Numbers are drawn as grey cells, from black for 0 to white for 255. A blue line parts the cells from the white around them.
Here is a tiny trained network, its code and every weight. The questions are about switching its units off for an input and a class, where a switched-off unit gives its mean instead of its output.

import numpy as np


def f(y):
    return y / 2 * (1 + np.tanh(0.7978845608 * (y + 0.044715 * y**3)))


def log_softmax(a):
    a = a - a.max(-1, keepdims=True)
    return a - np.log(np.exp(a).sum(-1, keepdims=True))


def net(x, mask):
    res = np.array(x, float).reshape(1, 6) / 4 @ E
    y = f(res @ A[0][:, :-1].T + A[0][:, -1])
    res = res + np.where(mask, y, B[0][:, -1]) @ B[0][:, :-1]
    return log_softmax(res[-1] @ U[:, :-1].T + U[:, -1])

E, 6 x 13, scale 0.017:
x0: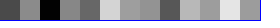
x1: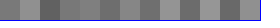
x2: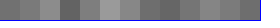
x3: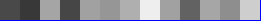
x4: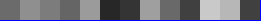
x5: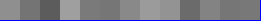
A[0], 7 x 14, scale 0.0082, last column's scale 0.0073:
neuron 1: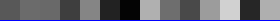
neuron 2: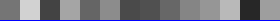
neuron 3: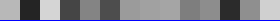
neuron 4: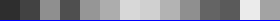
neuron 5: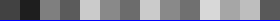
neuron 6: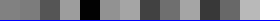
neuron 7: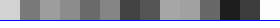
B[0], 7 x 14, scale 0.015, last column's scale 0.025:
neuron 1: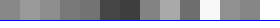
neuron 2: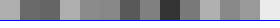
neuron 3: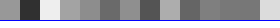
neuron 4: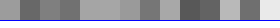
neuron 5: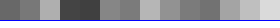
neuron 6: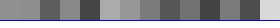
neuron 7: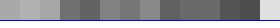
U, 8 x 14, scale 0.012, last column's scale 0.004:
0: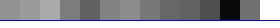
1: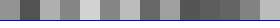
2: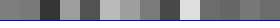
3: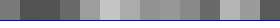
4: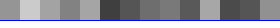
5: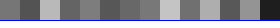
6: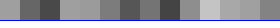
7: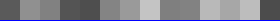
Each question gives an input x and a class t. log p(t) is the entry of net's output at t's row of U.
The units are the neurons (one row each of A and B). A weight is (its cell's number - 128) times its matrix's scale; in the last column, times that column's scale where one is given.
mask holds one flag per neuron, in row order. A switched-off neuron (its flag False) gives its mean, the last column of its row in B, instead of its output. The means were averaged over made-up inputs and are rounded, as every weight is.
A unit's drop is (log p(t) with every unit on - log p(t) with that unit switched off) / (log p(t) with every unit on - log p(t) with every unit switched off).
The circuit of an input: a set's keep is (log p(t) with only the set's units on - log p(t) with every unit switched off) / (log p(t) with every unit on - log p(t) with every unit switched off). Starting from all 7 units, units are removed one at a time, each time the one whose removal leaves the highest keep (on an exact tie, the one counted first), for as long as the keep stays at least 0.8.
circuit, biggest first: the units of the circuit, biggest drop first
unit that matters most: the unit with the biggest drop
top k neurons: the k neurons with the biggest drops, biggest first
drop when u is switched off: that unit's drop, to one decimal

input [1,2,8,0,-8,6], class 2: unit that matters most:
neuron 6
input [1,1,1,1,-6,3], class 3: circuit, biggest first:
(neuron 4; neuron 3)
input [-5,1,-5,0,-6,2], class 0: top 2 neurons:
(neuron 7; neuron 6)
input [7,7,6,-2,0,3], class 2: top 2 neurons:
(neuron 1; neuron 6)
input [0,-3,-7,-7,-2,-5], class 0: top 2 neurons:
(neuron 7; neuron 1)
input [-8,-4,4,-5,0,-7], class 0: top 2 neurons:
(neuron 1; neuron 7)
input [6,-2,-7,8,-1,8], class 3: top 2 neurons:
(neuron 4; neuron 1)
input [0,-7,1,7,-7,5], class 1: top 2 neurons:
(neuron 3; neuron 2)
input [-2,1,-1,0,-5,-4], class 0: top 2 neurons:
(neuron 6; neuron 7)
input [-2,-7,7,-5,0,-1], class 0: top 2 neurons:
(neuron 1; neuron 7)
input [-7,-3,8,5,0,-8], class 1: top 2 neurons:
(neuron 1; neuron 4)
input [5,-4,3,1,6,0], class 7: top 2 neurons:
(neuron 5; neuron 3)
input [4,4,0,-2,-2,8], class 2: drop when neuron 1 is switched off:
0.1
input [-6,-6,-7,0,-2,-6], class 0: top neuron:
(neuron 7)
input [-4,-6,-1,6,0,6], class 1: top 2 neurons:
(neuron 1; neuron 4)
